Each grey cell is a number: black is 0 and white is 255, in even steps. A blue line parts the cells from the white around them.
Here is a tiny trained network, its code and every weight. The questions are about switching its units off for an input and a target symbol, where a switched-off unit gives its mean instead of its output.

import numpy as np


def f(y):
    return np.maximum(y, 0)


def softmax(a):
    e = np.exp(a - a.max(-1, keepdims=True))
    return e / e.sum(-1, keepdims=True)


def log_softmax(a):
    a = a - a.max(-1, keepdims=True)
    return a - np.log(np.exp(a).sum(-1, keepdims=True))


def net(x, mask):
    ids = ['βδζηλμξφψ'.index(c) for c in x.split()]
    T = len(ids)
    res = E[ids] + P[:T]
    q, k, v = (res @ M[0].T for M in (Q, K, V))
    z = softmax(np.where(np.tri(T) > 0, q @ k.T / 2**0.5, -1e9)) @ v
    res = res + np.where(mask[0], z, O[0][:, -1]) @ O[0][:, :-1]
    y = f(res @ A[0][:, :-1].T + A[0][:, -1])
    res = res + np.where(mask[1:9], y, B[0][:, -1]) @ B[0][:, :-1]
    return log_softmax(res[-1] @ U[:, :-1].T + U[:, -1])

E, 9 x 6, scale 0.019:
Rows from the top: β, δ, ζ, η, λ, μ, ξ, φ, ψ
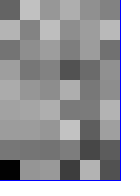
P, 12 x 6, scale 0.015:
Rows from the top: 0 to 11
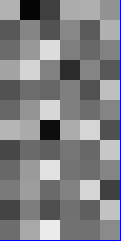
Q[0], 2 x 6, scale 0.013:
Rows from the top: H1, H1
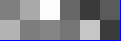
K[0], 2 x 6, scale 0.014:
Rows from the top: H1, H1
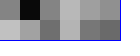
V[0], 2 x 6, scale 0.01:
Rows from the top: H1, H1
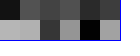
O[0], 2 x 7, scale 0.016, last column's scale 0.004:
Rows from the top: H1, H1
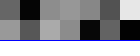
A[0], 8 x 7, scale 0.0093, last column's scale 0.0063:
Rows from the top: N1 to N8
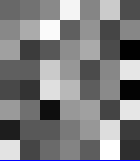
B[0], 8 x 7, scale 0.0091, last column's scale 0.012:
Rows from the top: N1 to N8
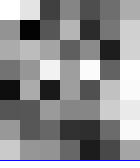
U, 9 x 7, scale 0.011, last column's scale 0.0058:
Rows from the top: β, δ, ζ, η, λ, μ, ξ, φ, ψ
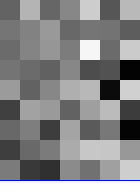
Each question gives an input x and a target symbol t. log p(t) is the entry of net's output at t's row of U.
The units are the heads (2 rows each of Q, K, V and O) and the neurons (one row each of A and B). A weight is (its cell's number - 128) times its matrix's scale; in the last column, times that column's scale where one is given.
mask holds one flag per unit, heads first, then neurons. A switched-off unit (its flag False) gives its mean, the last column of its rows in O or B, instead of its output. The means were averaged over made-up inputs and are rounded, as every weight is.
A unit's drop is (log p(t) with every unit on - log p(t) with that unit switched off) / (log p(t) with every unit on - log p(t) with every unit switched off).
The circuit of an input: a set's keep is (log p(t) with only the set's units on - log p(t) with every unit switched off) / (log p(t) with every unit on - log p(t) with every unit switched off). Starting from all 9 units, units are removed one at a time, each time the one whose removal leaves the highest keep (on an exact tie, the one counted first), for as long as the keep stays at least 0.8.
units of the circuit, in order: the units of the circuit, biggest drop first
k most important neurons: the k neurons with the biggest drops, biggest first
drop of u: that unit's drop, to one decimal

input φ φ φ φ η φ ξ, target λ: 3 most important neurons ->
N4, N3, N7
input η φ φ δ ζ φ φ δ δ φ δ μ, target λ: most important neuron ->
N5
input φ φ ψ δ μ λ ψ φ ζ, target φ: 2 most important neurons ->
N5, N4
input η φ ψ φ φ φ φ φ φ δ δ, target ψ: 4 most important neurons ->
N7, N4, N1, N6
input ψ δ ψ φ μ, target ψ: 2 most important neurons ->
N7, N4
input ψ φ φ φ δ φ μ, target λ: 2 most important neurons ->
N5, N7
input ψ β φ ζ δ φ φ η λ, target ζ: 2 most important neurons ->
N5, N2
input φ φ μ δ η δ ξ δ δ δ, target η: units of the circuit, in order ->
H1, N2
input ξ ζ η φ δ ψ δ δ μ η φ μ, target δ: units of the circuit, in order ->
H1, N5
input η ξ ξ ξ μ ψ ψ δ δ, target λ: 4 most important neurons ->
N5, N2, N6, N7
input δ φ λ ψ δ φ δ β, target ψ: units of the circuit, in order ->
N7, H1
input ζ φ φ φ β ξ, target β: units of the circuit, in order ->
H1, N6
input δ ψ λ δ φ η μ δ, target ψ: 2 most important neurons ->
N7, N5
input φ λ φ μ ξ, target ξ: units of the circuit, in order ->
N5, N1, H1
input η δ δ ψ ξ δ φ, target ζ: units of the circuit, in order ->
N6, N3, H1
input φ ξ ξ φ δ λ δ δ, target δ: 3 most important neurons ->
N8, N5, N2
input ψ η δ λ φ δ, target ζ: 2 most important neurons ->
N5, N2
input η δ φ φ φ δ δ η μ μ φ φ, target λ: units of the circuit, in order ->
N5, N6
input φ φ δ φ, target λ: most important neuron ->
N4
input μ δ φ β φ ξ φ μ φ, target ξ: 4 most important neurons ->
N4, N2, N3, N6
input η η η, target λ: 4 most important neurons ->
N5, N6, N7, N2
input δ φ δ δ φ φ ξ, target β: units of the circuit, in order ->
H1
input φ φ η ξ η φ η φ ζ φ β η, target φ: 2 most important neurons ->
N5, N4
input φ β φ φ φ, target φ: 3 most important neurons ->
N5, N4, N7
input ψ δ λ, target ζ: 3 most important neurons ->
N5, N2, N6
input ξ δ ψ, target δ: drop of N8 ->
0.0
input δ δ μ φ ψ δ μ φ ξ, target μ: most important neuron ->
N3
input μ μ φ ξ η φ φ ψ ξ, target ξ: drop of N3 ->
0.2
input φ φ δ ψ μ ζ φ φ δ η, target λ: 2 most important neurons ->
N5, N7
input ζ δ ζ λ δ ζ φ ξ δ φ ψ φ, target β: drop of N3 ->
-0.3
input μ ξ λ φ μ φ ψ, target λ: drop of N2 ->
-0.1
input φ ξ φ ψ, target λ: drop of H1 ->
0.5
